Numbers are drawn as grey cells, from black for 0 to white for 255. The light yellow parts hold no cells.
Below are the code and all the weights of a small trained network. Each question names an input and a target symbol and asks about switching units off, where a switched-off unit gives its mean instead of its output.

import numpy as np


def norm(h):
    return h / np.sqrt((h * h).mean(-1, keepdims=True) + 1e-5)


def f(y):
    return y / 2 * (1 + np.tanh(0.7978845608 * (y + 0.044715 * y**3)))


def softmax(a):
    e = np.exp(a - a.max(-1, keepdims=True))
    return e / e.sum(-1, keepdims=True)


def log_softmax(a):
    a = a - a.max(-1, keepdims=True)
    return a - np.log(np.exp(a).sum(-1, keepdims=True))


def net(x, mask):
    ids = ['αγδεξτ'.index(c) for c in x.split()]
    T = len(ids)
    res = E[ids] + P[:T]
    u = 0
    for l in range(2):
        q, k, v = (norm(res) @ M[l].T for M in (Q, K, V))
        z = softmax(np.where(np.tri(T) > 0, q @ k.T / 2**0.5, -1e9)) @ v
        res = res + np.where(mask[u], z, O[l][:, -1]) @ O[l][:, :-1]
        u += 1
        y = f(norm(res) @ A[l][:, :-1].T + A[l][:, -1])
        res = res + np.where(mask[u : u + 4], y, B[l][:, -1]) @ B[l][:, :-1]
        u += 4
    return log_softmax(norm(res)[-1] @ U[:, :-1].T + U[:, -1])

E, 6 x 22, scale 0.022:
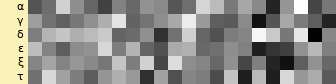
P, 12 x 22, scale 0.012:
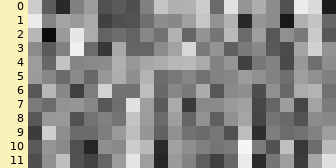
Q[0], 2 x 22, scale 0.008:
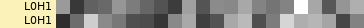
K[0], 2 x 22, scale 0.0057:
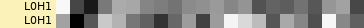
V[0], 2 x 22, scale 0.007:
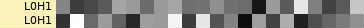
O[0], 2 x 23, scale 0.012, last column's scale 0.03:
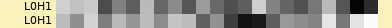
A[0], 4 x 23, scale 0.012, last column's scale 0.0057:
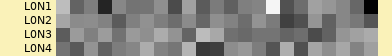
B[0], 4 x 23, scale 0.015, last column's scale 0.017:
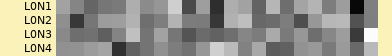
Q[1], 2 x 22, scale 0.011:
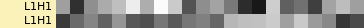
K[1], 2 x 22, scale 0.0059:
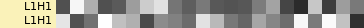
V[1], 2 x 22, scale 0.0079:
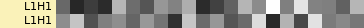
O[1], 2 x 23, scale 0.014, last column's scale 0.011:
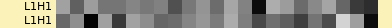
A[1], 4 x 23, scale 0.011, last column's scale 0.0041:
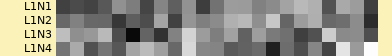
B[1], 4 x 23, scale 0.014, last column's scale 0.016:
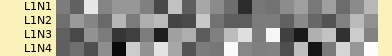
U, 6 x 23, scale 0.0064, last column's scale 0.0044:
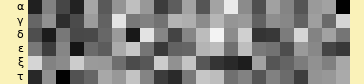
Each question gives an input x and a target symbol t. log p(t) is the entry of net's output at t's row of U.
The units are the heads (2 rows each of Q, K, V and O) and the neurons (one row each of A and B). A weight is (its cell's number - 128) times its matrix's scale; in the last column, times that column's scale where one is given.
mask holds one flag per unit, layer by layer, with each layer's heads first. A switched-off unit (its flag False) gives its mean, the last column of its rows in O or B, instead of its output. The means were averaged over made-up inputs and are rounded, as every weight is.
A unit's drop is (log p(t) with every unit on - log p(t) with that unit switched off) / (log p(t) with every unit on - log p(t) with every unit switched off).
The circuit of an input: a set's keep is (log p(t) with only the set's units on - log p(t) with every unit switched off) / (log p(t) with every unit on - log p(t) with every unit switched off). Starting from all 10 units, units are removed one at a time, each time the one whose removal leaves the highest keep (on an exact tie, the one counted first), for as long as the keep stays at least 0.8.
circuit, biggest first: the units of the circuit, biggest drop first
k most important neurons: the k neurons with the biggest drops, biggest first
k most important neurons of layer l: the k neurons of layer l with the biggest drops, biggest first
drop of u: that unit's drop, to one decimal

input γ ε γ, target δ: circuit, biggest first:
[L0N2, L0H1, L1N4]
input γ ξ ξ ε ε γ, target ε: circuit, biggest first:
[L0H1, L1H1, L0N4]
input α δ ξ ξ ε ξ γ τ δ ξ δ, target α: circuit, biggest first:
[L0H1, L1N4]
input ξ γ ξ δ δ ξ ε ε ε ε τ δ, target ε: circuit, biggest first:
[L0H1, L1H1, L0N3]
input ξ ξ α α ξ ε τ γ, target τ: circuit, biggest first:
[L1H1, L1N4]
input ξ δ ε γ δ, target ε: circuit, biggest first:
[L0H1]
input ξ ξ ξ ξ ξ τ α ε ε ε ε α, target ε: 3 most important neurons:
[L0N4, L0N3, L1N2]
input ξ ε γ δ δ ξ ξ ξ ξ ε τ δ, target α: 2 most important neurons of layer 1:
[L1N4, L1N1]
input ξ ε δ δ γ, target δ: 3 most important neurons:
[L0N2, L1N4, L1N2]
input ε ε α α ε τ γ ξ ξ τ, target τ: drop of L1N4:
0.5
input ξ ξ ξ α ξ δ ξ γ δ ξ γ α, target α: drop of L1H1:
0.1
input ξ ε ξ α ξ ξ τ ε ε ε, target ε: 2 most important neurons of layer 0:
[L0N3, L0N4]
